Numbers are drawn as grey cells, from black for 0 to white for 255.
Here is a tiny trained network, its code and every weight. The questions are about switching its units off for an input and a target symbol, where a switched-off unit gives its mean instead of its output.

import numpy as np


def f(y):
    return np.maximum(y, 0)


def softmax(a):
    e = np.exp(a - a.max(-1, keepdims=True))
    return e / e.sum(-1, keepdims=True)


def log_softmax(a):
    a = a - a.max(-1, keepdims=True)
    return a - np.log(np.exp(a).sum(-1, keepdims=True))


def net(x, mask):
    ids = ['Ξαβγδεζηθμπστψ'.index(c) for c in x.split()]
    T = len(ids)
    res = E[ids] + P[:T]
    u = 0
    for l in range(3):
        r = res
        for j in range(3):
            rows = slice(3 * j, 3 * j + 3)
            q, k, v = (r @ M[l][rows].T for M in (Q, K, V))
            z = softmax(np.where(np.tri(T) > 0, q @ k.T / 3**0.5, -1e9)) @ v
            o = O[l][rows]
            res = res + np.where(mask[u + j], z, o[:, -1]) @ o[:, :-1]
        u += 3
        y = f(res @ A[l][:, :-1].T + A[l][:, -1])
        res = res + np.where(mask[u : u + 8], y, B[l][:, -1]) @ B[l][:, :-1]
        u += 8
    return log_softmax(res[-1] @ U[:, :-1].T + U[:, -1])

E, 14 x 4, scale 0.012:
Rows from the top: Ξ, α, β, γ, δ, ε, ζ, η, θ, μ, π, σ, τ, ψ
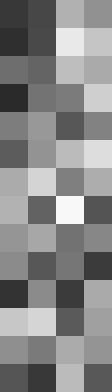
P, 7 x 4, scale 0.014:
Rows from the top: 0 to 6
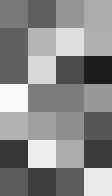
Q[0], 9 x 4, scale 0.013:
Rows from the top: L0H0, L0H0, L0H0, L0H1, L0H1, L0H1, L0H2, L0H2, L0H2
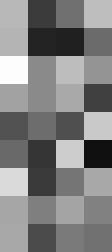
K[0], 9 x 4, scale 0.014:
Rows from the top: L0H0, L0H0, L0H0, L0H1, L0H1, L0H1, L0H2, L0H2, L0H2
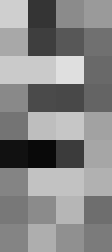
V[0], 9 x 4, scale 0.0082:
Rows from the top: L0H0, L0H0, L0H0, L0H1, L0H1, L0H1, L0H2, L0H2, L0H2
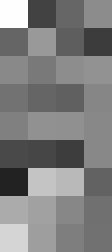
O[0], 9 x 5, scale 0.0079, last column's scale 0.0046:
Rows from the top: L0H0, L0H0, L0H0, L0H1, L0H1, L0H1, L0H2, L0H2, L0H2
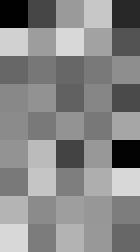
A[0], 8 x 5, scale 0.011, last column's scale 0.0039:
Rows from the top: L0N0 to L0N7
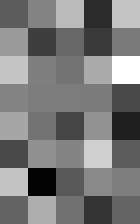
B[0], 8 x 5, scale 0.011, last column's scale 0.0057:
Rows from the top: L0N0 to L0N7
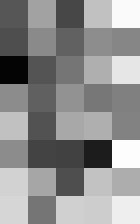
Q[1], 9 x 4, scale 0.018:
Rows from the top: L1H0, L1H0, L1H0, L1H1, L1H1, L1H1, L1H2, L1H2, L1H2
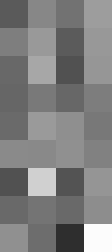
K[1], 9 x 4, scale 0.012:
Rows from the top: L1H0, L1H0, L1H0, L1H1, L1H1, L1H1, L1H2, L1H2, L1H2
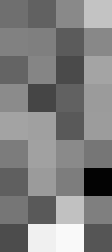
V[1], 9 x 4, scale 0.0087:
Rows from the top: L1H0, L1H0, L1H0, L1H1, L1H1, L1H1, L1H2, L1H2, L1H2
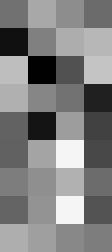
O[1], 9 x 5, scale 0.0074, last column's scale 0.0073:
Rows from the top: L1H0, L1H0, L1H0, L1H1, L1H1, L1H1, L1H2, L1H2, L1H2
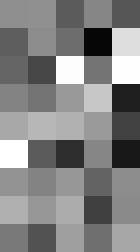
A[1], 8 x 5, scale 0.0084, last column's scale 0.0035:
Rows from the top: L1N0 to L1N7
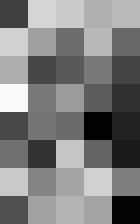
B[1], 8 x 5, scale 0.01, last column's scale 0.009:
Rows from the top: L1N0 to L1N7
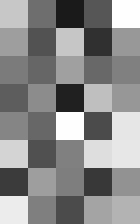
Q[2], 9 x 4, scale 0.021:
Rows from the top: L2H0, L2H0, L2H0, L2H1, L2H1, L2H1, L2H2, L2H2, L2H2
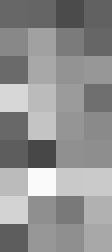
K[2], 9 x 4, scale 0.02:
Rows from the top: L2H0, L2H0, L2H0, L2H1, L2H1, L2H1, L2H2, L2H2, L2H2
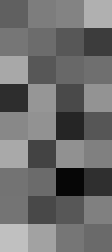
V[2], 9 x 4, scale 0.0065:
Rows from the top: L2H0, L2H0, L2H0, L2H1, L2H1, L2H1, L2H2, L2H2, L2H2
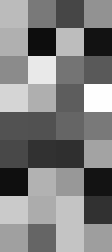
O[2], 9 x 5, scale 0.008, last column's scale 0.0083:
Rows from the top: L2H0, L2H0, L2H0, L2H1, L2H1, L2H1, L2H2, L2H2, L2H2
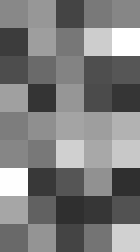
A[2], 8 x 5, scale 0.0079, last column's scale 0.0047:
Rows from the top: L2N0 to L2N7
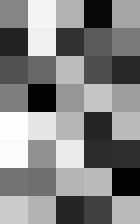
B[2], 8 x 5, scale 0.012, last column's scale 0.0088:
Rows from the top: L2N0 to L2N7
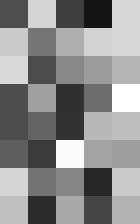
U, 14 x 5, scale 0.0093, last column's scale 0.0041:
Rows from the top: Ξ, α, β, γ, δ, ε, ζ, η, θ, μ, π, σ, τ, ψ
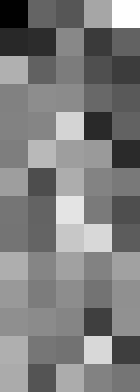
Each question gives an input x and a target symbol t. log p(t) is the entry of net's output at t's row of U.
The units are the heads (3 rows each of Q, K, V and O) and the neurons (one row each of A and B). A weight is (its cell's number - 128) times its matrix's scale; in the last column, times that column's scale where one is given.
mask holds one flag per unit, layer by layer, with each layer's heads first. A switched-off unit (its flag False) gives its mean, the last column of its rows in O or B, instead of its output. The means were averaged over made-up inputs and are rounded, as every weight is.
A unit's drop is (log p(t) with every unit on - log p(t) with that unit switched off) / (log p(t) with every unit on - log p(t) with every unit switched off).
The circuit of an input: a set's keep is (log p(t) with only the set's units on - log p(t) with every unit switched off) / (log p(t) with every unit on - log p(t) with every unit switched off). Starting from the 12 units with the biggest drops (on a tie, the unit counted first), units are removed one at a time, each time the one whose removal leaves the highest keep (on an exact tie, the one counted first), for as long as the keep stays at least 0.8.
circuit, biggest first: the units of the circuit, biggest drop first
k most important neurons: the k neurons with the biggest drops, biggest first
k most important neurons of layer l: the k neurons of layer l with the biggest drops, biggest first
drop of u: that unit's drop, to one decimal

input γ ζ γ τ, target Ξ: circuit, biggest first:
(L0H0)
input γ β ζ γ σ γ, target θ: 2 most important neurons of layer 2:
(L2N5, L2N4)
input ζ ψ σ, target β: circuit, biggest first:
(L2H2, L2N7)
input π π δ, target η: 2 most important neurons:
(L0N7, L2N5)
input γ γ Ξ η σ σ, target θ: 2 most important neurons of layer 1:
(L1N1, L1N4)
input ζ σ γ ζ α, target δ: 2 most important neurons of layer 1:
(L1N5, L1N4)
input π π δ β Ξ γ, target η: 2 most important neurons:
(L0N7, L2N5)
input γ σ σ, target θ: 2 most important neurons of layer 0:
(L0N7, L0N2)
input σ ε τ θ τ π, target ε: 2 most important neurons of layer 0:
(L0N7, L0N6)
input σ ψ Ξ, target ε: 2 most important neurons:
(L0N7, L0N0)
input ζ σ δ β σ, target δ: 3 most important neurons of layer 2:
(L2N0, L2N4, L2N3)
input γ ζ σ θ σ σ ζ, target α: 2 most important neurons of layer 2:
(L2N1, L2N3)
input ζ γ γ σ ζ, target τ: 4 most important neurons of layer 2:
(L2N1, L2N0, L2N6, L2N5)
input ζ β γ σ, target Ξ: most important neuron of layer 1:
(L1N1)
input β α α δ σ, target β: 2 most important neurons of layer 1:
(L1N5, L1N0)
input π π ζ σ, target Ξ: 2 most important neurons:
(L2N3, L1N1)
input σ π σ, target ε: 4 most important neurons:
(L0N7, L0N6, L2N1, L1N5)
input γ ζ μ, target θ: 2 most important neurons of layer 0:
(L0N7, L0N2)
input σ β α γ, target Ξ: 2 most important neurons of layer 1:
(L1N5, L1N1)
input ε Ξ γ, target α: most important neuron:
(L0N5)
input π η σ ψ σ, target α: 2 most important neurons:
(L0N2, L0N7)
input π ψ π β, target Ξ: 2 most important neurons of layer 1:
(L1N0, L1N1)
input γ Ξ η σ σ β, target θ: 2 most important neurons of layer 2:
(L2N5, L2N4)
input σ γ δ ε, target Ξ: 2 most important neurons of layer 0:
(L0N0, L0N5)
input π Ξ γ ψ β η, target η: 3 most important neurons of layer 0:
(L0N7, L0N0, L0N2)
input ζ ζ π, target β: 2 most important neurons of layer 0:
(L0N0, L0N6)
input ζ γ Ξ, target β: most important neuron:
(L0N0)
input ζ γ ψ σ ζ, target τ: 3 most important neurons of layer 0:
(L0N5, L0N2, L0N0)
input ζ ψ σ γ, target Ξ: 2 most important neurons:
(L0N0, L2N3)
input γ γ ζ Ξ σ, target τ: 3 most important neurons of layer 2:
(L2N1, L2N0, L2N6)
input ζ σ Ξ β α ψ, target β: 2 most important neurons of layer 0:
(L0N0, L0N7)
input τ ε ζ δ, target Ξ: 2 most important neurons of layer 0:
(L0N7, L0N0)
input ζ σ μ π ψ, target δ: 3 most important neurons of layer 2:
(L2N0, L2N4, L2N3)
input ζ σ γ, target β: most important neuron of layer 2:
(L2N7)
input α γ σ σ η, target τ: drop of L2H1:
0.2
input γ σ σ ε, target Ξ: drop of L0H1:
0.2
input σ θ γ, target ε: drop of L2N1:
0.5
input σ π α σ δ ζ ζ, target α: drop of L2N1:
0.3
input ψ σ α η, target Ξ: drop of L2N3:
0.4
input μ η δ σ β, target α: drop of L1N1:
-0.1
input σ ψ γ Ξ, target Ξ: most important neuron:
(L0N0)
